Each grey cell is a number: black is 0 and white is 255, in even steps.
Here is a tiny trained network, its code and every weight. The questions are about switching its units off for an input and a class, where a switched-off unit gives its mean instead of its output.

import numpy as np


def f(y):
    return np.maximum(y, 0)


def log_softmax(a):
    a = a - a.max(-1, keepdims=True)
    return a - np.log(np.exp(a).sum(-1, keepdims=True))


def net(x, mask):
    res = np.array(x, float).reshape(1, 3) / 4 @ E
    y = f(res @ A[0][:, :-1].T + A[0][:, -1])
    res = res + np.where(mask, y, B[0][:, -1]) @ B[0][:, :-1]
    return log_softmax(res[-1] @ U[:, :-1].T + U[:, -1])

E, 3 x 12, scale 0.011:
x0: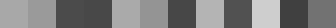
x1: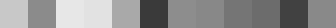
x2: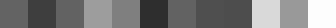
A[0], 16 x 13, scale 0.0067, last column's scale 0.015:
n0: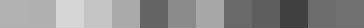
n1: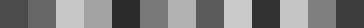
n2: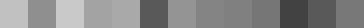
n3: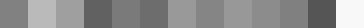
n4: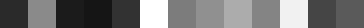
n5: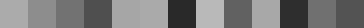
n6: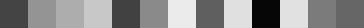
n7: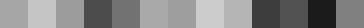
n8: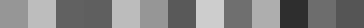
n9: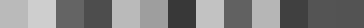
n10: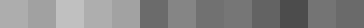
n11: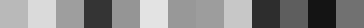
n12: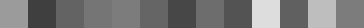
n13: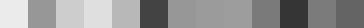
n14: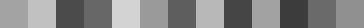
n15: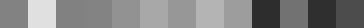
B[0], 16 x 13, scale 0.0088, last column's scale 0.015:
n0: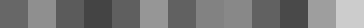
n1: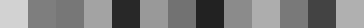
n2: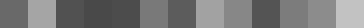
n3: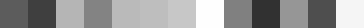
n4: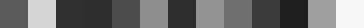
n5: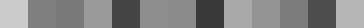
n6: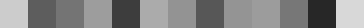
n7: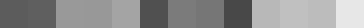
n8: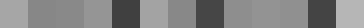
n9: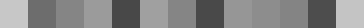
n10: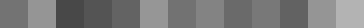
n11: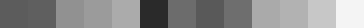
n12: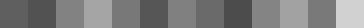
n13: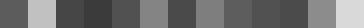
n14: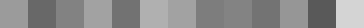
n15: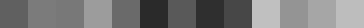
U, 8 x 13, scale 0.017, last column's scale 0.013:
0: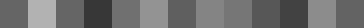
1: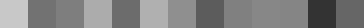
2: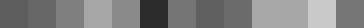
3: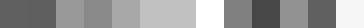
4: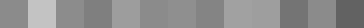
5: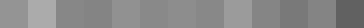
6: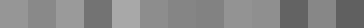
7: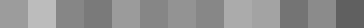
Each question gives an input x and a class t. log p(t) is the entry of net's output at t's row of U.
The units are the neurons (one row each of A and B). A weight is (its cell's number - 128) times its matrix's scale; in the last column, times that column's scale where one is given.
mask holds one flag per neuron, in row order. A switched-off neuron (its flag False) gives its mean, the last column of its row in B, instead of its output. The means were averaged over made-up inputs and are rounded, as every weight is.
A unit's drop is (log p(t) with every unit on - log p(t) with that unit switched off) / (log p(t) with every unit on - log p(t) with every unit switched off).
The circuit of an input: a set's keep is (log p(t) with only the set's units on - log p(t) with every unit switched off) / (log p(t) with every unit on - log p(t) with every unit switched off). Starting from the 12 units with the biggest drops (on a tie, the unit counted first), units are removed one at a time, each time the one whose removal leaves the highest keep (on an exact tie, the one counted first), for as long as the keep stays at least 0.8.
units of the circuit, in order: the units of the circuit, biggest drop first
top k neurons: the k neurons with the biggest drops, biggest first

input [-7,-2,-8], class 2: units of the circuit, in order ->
[n11]
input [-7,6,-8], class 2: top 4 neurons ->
[n11; n7; n15; n4]
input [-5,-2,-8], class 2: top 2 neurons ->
[n11; n7]
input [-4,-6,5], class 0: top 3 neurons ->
[n11; n4; n7]
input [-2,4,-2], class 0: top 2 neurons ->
[n13; n0]
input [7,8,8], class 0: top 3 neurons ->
[n13; n11; n7]
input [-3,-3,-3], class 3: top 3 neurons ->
[n13; n3; n0]
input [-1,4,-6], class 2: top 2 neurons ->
[n11; n7]
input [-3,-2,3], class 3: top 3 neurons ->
[n11; n15; n7]
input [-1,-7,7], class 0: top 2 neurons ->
[n4; n11]
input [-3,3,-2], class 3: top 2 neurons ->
[n4; n3]
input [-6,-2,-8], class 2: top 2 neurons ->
[n11; n7]
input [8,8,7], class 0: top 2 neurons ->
[n13; n6]
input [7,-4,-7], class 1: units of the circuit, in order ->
[n9]
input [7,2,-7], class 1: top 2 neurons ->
[n9; n8]
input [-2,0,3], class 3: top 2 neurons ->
[n11; n15]
